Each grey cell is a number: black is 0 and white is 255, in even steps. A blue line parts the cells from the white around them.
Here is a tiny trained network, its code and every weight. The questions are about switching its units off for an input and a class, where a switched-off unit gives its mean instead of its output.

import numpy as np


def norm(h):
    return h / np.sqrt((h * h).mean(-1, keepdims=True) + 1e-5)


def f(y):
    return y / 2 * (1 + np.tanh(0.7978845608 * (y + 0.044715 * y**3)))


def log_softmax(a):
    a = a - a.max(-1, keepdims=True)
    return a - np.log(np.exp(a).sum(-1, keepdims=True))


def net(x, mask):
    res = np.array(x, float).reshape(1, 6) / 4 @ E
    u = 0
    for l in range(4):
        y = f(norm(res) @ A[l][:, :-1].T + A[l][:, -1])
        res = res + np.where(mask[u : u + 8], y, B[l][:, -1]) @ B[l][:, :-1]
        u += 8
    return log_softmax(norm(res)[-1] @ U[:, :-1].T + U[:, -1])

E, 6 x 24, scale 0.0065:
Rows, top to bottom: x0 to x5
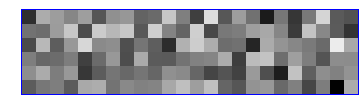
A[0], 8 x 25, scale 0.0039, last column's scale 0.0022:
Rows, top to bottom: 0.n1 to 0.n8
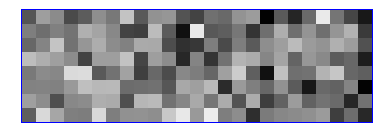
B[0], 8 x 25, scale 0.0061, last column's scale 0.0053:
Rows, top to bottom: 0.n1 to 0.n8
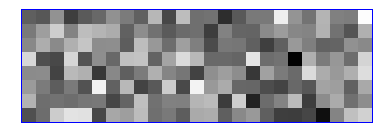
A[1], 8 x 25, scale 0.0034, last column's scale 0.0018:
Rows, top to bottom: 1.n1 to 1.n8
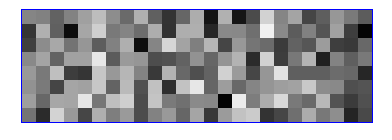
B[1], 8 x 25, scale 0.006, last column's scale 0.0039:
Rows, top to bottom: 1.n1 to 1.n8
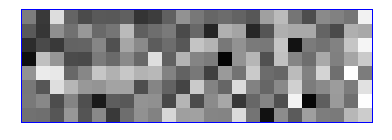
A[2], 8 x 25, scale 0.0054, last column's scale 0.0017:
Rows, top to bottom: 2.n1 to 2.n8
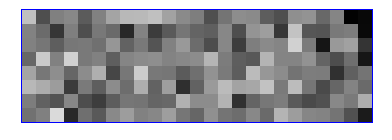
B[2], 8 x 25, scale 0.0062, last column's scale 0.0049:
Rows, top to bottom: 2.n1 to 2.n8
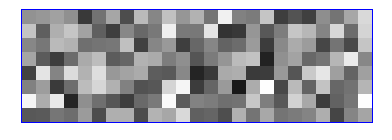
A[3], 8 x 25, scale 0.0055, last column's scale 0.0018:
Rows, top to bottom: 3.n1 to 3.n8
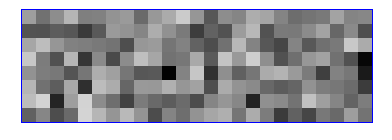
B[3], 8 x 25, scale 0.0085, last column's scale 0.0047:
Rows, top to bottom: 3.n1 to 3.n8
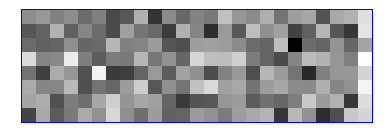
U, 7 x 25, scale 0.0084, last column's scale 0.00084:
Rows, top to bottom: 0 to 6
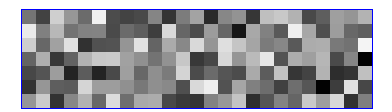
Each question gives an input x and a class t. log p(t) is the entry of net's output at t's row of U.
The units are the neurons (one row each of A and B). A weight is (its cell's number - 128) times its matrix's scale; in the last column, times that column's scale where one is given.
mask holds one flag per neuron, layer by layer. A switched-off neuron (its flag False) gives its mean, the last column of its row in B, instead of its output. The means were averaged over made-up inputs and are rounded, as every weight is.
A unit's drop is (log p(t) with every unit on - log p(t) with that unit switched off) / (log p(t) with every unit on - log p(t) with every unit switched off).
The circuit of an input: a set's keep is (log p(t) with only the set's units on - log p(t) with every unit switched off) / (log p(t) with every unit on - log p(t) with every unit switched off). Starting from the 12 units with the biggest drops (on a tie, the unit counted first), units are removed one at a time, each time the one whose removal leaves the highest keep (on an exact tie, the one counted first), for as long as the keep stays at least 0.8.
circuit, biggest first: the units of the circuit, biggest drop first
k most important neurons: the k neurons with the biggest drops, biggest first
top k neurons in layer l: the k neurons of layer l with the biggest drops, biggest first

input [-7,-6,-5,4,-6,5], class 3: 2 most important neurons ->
2.n6, 1.n7
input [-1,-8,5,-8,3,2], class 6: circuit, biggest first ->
3.n7, 0.n5
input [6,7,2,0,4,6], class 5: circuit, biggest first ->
0.n8
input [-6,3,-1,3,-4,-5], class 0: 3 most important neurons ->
1.n1, 3.n5, 0.n2
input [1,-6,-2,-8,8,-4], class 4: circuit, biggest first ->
0.n1, 3.n2
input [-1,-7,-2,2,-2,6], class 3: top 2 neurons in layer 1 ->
1.n7, 1.n1
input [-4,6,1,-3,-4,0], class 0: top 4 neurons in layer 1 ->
1.n6, 1.n2, 1.n4, 1.n1
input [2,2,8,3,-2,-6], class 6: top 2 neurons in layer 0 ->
0.n5, 0.n1
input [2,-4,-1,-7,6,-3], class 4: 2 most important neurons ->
0.n1, 3.n2
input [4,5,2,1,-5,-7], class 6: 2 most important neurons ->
0.n5, 3.n7
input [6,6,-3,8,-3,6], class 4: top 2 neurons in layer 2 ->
2.n1, 2.n6
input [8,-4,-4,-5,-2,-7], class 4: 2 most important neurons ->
0.n1, 3.n2
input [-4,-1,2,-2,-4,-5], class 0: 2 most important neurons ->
3.n5, 1.n1
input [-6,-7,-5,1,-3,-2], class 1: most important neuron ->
2.n2
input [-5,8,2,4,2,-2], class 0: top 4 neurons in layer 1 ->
1.n1, 1.n6, 1.n4, 1.n2
